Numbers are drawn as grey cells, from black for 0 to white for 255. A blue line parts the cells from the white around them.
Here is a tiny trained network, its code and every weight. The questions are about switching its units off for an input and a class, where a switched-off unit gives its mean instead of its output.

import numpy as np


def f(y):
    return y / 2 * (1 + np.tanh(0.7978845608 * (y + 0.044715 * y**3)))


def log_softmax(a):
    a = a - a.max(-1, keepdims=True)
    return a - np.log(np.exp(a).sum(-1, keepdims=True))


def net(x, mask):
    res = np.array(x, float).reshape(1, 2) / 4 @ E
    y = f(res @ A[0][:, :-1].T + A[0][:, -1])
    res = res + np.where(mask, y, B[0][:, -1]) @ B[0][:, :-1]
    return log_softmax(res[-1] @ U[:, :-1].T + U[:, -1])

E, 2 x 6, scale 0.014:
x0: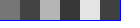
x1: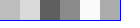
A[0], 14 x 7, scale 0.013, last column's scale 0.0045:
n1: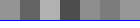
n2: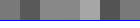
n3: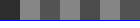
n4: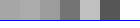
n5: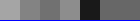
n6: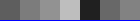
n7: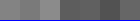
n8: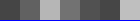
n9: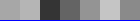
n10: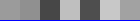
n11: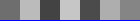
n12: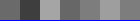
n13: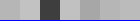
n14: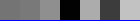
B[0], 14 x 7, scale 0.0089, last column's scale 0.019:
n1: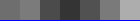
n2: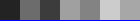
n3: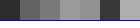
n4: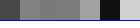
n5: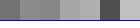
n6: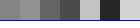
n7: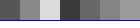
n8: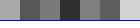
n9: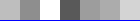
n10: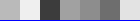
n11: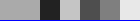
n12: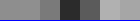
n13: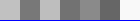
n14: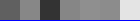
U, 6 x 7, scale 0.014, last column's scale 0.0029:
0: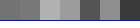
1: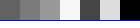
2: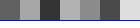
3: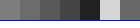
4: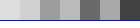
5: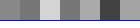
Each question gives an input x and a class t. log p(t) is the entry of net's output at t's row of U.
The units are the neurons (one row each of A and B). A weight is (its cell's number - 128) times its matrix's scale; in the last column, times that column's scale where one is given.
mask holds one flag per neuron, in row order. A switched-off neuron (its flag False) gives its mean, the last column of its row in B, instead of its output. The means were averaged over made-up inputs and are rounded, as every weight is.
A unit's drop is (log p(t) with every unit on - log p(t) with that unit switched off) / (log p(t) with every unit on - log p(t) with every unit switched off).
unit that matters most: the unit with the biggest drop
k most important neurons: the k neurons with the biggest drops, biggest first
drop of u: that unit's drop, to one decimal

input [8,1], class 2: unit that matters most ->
n4
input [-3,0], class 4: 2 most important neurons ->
[n4 n14]
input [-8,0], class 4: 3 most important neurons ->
[n9 n4 n13]
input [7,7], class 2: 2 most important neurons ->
[n14 n2]
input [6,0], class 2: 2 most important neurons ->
[n4 n9]
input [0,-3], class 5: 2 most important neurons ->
[n11 n10]
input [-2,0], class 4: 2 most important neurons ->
[n4 n14]
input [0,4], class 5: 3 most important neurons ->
[n11 n10 n4]
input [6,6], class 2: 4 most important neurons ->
[n14 n2 n8 n7]
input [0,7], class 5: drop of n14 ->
0.0
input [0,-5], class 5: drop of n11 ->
0.1
